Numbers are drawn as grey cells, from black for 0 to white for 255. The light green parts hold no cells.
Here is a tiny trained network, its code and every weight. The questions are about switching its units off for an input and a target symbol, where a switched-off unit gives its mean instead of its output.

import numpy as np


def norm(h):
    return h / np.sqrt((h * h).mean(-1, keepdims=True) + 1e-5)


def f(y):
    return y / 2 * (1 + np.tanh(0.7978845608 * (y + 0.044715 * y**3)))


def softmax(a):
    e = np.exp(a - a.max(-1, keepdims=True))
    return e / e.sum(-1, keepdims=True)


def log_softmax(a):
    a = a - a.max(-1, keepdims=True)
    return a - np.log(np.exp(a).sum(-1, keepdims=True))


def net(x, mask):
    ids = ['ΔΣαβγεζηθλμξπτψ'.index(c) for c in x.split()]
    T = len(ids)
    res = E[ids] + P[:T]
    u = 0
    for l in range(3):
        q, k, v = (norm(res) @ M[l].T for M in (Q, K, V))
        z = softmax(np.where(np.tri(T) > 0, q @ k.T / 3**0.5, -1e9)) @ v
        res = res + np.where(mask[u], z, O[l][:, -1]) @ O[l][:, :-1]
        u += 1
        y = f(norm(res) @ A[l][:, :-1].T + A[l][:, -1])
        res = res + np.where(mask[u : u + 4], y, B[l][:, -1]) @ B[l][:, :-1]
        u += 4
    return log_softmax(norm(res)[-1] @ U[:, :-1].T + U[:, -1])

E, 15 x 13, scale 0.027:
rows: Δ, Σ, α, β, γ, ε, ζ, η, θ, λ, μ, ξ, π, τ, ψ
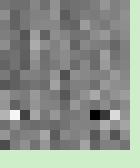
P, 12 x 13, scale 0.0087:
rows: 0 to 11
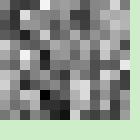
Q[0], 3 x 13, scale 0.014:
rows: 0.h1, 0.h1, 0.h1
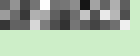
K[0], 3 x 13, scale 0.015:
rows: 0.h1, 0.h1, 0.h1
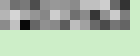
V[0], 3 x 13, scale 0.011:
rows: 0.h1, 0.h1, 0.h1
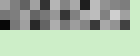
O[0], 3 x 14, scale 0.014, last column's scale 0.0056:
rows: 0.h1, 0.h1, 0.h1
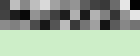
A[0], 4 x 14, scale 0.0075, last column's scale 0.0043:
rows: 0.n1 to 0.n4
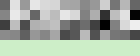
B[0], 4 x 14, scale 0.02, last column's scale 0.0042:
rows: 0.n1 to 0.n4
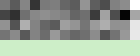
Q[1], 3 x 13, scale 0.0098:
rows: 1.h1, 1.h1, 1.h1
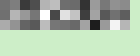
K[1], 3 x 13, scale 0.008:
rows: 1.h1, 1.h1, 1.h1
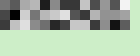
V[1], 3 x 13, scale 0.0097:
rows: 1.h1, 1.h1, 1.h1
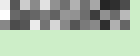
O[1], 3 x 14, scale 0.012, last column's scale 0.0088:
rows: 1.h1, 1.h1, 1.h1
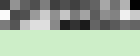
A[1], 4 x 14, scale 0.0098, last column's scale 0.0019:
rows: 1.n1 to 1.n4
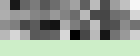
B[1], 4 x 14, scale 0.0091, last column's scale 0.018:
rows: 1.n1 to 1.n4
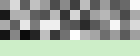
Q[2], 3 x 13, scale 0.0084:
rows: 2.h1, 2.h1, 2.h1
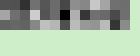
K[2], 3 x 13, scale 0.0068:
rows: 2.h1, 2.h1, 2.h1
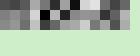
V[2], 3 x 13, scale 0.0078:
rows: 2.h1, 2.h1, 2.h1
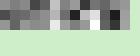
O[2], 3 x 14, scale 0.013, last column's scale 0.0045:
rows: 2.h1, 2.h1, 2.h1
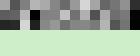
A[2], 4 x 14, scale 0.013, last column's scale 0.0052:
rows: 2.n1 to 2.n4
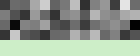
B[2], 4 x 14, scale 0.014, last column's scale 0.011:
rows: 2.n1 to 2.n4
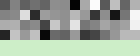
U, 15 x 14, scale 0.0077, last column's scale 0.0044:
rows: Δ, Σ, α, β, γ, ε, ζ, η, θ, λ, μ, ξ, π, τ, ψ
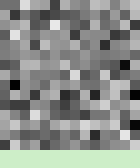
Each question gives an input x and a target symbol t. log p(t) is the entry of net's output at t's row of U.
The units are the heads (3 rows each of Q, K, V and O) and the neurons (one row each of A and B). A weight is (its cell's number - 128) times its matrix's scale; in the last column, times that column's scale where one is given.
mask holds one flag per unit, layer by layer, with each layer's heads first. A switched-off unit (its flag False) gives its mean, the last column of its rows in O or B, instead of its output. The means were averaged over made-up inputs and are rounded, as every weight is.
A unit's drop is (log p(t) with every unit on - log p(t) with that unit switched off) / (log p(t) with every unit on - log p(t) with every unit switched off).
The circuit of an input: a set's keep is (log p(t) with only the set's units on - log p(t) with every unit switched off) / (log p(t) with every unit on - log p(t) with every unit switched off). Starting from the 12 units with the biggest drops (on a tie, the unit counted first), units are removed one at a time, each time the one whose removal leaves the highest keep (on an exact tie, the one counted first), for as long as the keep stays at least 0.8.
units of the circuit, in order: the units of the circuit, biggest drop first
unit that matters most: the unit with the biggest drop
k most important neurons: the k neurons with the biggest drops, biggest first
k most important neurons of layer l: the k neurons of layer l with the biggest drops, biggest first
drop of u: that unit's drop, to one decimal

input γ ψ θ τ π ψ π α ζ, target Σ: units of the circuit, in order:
(0.h1)
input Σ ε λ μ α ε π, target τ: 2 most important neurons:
(0.n1 1.n3)
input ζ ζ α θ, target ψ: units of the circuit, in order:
(2.n4 1.n4 0.h1)
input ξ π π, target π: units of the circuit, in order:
(0.n3 0.h1 1.h1)
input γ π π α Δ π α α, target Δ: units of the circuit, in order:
(0.h1 0.n3)
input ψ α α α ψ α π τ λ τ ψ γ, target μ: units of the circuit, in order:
(0.h1 2.n1)
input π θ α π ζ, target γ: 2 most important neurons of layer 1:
(1.n3 1.n4)
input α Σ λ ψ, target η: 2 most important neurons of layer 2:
(2.n2 2.n3)
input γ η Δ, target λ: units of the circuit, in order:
(0.h1 0.n1)
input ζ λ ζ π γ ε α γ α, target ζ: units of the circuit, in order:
(0.n2 0.h1)
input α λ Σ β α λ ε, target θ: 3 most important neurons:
(0.n3 0.n2 0.n1)
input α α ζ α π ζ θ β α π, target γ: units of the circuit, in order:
(0.h1 1.n3 1.n4)
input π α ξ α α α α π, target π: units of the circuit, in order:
(1.h1 0.h1)
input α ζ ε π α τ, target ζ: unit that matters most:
0.n2
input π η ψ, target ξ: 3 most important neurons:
(1.n3 1.n1 2.n2)
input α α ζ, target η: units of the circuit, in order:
(0.h1 2.n2)
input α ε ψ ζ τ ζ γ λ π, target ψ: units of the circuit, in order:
(0.h1 2.n4 1.n4)
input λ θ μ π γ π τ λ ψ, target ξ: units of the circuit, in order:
(1.n3 0.h1 2.n2)
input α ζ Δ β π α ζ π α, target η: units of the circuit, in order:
(0.h1 2.n2)
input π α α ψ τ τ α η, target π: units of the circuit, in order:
(0.h1)
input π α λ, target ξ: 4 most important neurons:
(1.n3 1.n1 0.n4 2.n2)
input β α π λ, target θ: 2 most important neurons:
(0.n3 0.n2)
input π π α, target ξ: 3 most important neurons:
(1.n3 1.n1 2.n2)
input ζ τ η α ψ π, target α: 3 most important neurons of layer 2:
(2.n1 2.n3 2.n2)
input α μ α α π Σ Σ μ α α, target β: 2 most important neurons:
(2.n1 2.n2)
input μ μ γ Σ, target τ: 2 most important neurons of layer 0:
(0.n1 0.n3)
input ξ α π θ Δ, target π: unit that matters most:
0.n3
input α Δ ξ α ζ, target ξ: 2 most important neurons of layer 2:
(2.n2 2.n3)
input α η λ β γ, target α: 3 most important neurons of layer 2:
(2.n1 2.n3 2.n2)
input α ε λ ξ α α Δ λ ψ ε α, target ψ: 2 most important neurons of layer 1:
(1.n3 1.n2)
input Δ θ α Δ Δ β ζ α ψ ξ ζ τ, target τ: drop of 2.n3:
0.1
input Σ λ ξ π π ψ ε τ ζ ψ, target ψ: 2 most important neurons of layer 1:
(1.n3 1.n2)
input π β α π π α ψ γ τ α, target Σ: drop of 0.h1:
1.2
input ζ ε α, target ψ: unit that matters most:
0.h1
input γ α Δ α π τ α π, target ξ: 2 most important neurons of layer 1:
(1.n3 1.n1)
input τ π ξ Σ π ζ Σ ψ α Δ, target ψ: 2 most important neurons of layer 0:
(0.n3 0.n2)
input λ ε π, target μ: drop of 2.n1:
0.7
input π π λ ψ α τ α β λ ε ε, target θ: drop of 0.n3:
0.7
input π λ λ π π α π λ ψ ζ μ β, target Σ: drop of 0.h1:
1.2
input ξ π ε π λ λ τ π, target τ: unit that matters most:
1.h1
